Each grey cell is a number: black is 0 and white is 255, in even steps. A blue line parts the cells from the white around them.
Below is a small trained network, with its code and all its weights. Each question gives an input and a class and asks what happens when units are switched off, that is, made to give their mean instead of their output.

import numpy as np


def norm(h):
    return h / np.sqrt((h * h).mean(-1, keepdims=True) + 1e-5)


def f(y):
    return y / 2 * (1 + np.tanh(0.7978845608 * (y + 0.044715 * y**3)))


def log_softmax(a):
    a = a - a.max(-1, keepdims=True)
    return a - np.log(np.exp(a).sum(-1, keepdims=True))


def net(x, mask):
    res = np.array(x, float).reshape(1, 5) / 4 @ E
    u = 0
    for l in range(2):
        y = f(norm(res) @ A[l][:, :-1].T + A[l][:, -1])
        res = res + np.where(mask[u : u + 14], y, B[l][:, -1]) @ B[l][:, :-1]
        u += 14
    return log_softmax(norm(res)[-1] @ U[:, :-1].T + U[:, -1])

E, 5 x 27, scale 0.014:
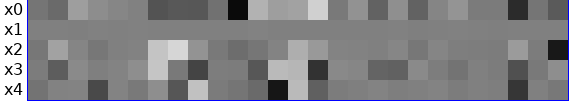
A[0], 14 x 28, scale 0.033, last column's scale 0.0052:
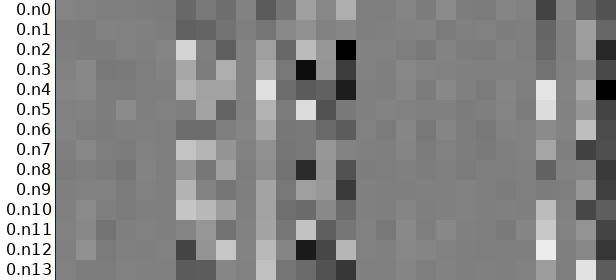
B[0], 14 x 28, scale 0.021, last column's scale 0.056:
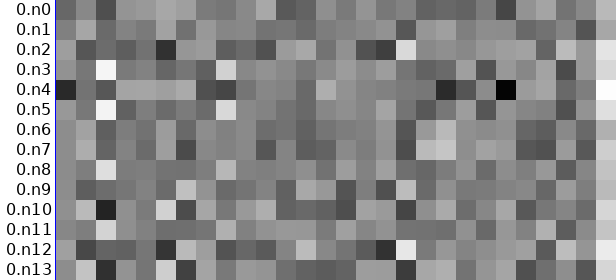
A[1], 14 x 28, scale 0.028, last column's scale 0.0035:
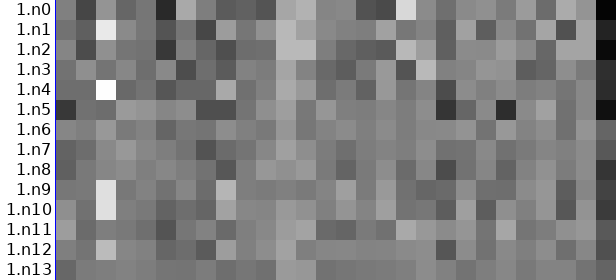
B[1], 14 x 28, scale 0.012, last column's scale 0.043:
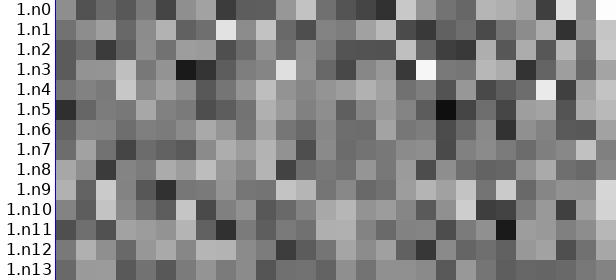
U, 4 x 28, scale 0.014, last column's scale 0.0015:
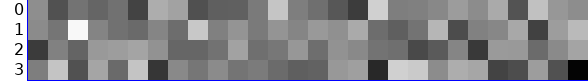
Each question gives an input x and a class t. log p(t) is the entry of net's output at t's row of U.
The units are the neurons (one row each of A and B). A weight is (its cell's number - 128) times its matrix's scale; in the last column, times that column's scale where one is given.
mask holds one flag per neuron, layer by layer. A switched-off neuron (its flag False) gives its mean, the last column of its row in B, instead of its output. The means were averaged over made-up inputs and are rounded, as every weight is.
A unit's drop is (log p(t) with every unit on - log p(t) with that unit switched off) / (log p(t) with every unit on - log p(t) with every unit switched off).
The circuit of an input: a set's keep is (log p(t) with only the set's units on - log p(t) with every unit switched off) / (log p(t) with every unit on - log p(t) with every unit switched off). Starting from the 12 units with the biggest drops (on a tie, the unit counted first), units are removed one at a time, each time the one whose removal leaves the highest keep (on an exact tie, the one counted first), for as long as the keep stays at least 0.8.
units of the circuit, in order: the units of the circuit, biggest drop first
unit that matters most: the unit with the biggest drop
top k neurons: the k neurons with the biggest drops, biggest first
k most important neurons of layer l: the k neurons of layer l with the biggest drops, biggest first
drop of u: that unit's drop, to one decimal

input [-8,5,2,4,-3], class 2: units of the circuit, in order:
(0.n4)
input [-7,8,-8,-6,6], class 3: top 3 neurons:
(0.n13, 0.n6, 0.n2)
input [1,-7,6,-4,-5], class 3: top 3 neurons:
(0.n7, 0.n10, 0.n3)
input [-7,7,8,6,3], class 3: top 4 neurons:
(0.n10, 0.n7, 0.n12, 0.n0)
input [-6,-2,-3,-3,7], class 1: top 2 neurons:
(0.n3, 0.n8)
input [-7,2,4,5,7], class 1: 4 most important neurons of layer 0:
(0.n12, 0.n3, 0.n8, 0.n0)
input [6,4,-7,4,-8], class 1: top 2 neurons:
(0.n10, 0.n4)
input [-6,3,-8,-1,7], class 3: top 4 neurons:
(0.n13, 0.n6, 0.n5, 0.n11)
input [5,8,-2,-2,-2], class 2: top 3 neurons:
(0.n0, 0.n7, 0.n13)
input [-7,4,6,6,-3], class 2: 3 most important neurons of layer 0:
(0.n4, 0.n12, 0.n10)
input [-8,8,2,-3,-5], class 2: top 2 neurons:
(0.n4, 0.n10)
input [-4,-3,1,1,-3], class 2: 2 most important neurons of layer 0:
(0.n4, 0.n3)
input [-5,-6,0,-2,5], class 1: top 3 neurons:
(0.n3, 0.n8, 0.n0)
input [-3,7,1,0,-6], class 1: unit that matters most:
0.n5
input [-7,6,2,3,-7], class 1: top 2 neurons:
(0.n5, 0.n11)
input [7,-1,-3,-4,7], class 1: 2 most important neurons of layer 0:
(0.n12, 0.n13)
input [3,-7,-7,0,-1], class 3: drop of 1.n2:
0.0
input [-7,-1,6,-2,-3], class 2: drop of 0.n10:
0.1
